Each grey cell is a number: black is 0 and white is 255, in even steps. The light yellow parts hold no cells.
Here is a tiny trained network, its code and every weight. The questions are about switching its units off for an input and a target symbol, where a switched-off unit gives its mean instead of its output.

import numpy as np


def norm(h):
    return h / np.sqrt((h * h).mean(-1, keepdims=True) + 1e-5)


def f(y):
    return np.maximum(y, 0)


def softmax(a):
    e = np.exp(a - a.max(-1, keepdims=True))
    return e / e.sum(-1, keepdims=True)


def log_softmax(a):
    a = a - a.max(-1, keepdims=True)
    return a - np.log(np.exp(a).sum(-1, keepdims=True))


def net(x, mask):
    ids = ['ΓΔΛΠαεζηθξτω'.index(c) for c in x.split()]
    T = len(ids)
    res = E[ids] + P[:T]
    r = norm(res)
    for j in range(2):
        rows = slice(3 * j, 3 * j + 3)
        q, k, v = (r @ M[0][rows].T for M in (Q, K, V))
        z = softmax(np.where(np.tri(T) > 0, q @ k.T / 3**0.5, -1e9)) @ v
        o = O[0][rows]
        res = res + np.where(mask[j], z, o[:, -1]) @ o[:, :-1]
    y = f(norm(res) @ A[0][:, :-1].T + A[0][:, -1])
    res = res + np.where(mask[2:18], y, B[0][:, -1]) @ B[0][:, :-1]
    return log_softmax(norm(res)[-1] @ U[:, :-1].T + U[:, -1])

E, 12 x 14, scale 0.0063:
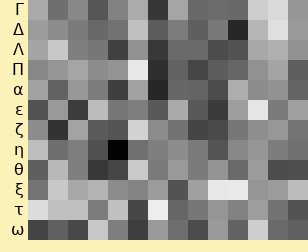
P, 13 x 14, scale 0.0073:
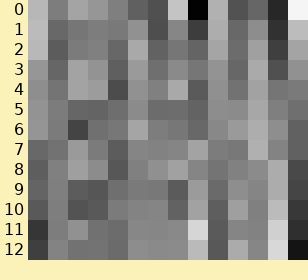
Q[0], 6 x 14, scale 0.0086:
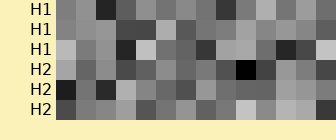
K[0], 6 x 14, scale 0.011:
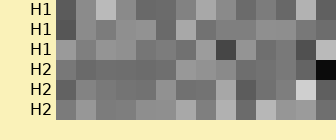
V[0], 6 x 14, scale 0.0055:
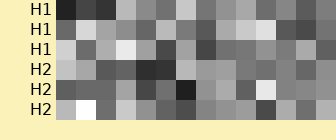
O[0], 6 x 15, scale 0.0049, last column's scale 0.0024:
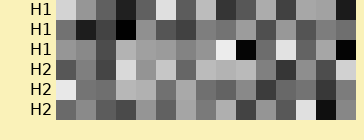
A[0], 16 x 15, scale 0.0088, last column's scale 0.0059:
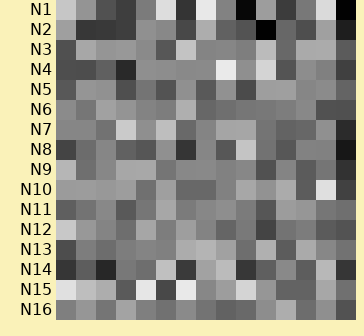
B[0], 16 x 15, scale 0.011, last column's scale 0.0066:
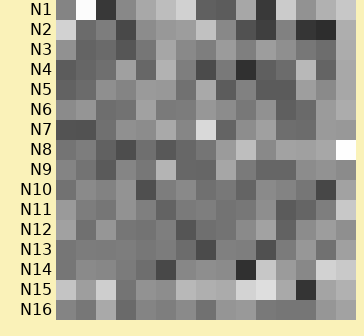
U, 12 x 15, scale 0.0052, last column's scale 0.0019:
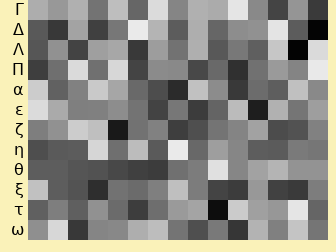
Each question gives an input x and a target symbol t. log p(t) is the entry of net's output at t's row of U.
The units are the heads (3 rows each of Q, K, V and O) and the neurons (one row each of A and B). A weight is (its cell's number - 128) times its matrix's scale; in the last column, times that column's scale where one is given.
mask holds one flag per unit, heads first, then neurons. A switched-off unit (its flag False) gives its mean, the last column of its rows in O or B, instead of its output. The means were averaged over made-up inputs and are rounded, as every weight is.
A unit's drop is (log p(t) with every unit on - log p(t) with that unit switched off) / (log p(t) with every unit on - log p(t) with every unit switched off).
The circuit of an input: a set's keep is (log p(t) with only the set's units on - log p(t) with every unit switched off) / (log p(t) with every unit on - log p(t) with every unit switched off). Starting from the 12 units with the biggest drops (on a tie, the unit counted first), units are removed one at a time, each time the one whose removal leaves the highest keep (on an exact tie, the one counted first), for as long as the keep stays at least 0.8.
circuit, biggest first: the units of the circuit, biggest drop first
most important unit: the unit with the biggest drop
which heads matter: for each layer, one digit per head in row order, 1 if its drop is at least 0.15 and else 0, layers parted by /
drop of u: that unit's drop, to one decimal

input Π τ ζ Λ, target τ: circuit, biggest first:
N14; H1
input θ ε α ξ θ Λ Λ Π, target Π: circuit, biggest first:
H2; H1; N5; N8
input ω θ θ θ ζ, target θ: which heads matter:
00
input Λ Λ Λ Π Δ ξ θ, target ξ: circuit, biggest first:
H1; N2
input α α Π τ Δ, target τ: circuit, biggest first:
N14; H1
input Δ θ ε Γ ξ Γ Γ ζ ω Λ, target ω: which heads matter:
10
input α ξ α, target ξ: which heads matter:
10
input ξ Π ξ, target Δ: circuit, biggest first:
H2; N4
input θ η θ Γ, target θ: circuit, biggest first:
H1; N8
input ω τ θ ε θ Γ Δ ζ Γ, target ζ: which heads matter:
01
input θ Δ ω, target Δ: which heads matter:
11
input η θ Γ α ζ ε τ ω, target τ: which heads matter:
10
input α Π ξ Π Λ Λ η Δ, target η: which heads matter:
01
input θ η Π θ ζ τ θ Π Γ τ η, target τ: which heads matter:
11
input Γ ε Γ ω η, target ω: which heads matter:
10
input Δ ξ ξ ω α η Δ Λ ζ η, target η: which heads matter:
01
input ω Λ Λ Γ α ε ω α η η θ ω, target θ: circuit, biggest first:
H1; H2; N8
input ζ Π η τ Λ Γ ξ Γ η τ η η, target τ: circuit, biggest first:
H1; N14
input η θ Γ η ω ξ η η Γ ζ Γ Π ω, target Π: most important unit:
H2
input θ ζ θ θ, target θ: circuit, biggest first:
H1; N8
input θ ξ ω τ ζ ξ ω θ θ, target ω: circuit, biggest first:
H1; N1
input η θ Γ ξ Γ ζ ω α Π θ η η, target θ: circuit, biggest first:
H1; H2; N8
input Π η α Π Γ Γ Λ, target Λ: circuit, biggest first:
H1; H2; N1
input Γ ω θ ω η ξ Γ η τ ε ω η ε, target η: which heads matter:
01
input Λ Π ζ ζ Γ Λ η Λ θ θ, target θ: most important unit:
N8
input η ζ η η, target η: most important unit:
H2
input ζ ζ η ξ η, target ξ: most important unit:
H1
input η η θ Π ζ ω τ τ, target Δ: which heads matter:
01
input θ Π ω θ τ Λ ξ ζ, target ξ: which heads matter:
10
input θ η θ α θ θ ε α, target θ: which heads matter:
10
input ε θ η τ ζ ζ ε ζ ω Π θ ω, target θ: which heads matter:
11
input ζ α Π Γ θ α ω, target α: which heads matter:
01
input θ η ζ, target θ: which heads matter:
10
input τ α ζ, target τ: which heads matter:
11
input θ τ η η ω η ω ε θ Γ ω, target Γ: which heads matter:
11
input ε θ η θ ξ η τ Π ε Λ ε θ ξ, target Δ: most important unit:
N4
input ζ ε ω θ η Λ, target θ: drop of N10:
0.0
